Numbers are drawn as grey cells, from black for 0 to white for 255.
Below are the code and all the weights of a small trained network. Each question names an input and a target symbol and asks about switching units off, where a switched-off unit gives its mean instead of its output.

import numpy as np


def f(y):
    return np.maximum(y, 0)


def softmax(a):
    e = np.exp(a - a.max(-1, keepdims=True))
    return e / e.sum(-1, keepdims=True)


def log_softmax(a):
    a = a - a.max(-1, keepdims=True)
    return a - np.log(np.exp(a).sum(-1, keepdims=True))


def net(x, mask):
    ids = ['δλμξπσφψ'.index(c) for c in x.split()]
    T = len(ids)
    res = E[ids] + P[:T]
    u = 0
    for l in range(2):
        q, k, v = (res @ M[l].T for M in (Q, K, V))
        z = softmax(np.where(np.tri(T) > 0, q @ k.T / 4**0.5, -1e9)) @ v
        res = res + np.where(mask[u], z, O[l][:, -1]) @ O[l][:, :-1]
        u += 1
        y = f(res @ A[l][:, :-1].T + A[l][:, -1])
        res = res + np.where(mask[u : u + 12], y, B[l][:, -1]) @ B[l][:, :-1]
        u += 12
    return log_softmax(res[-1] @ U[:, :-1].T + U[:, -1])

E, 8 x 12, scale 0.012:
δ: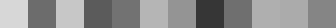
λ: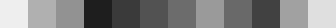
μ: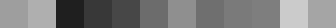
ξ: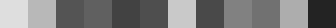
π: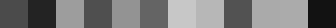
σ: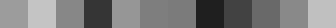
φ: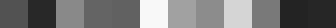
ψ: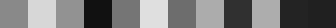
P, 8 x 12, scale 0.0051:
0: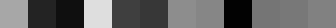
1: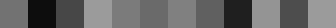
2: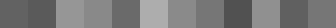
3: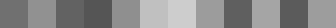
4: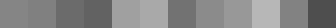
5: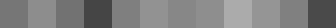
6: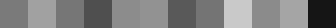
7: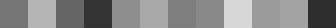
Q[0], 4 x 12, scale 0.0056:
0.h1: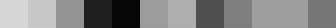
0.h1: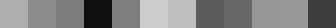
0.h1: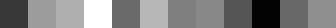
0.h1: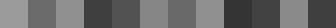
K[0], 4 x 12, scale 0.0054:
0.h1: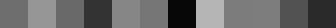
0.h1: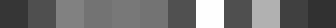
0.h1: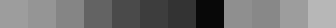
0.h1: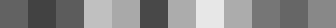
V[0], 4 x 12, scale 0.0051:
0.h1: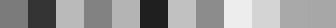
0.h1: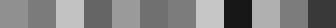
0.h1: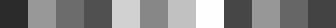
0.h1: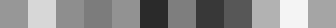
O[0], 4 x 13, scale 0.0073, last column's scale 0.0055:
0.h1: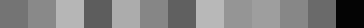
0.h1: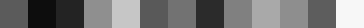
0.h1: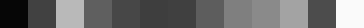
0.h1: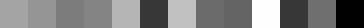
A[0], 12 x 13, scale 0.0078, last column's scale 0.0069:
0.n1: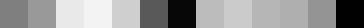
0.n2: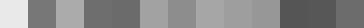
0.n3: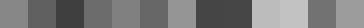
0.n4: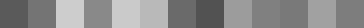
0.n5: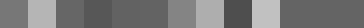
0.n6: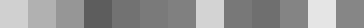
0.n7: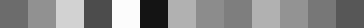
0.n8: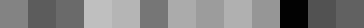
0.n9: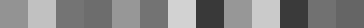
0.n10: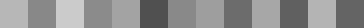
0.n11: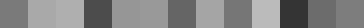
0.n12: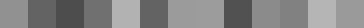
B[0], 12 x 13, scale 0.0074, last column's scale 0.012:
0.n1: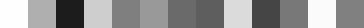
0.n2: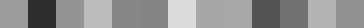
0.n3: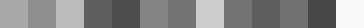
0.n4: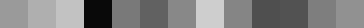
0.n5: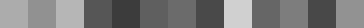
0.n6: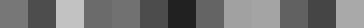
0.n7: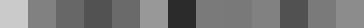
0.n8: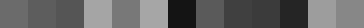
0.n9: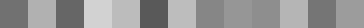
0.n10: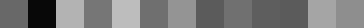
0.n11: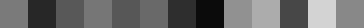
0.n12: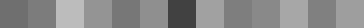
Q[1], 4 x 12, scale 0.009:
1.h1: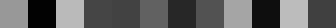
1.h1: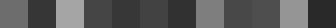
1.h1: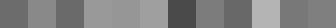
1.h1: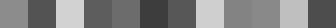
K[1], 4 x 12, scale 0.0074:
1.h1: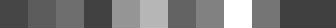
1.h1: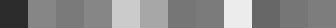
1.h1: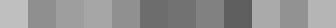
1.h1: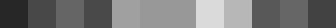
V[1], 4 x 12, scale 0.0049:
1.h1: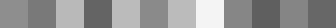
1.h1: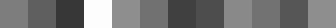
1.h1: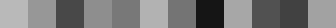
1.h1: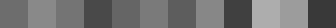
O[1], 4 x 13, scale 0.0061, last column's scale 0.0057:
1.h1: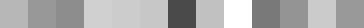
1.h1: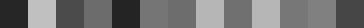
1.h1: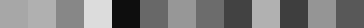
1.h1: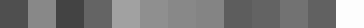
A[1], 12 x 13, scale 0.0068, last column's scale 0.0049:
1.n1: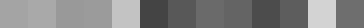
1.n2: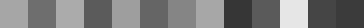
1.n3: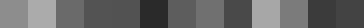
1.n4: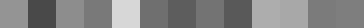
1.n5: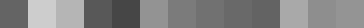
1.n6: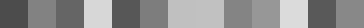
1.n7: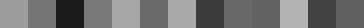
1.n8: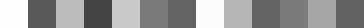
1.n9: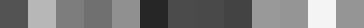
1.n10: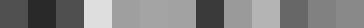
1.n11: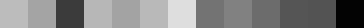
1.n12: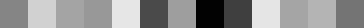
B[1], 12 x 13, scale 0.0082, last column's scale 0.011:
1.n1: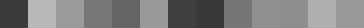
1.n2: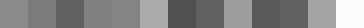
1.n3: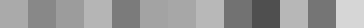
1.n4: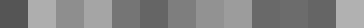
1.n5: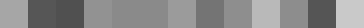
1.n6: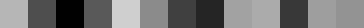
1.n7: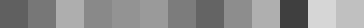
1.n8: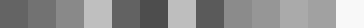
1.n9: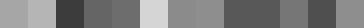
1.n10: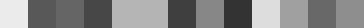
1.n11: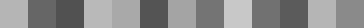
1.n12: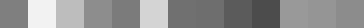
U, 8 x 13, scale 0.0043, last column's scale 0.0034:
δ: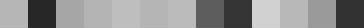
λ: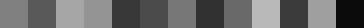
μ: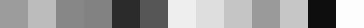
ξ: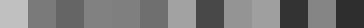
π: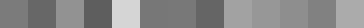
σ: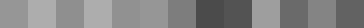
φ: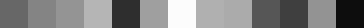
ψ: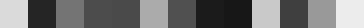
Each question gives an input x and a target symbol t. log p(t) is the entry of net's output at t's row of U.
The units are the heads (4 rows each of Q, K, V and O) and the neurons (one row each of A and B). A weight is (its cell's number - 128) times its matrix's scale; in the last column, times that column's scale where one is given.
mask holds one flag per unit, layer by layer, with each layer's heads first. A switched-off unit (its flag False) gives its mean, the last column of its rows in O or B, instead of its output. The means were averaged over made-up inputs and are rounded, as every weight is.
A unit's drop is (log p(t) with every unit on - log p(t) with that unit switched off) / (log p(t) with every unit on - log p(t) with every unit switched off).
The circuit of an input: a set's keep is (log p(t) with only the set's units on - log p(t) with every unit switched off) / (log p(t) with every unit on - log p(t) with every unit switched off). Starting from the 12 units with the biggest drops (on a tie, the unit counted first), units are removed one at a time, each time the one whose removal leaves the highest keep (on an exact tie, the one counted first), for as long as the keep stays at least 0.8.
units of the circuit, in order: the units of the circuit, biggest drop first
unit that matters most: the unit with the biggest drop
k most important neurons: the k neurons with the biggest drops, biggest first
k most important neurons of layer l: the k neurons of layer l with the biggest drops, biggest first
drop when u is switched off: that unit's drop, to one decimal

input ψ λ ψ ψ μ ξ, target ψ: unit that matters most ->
1.n7
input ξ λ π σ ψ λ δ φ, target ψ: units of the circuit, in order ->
[0.n3 1.n10]
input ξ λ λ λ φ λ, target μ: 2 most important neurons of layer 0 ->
[0.n8 0.n11]
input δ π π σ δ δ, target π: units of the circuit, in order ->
[1.h1 0.h1]
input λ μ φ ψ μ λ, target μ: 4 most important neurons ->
[0.n8 1.n2 1.n7 0.n3]
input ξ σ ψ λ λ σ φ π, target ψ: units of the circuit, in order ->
[1.n6 1.h1 0.n3]
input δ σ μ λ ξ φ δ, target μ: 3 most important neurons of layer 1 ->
[1.n7 1.n2 1.n6]
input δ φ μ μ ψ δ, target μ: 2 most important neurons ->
[0.n3 0.n8]
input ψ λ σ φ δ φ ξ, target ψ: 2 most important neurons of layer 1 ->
[1.n6 1.n8]
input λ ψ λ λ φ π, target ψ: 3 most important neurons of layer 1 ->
[1.n6 1.n8 1.n2]
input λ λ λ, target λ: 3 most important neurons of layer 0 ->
[0.n6 0.n2 0.n10]
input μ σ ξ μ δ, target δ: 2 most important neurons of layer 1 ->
[1.n10 1.n8]
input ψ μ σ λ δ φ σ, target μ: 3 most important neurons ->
[0.n3 0.n8 1.n3]
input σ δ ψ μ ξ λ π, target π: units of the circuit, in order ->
[1.h1]
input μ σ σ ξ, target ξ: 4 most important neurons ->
[0.n9 1.n6 1.n11 0.n2]
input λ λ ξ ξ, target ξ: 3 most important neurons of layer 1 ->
[1.n6 1.n11 1.n3]
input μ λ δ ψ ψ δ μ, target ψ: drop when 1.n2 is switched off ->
0.2
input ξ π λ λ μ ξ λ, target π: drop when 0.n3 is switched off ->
0.2
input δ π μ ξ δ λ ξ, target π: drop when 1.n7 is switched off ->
0.1
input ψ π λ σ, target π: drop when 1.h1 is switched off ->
1.1
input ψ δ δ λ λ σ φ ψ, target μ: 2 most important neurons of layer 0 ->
[0.n8 0.n3]
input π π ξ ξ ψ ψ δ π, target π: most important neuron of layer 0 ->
[0.n11]
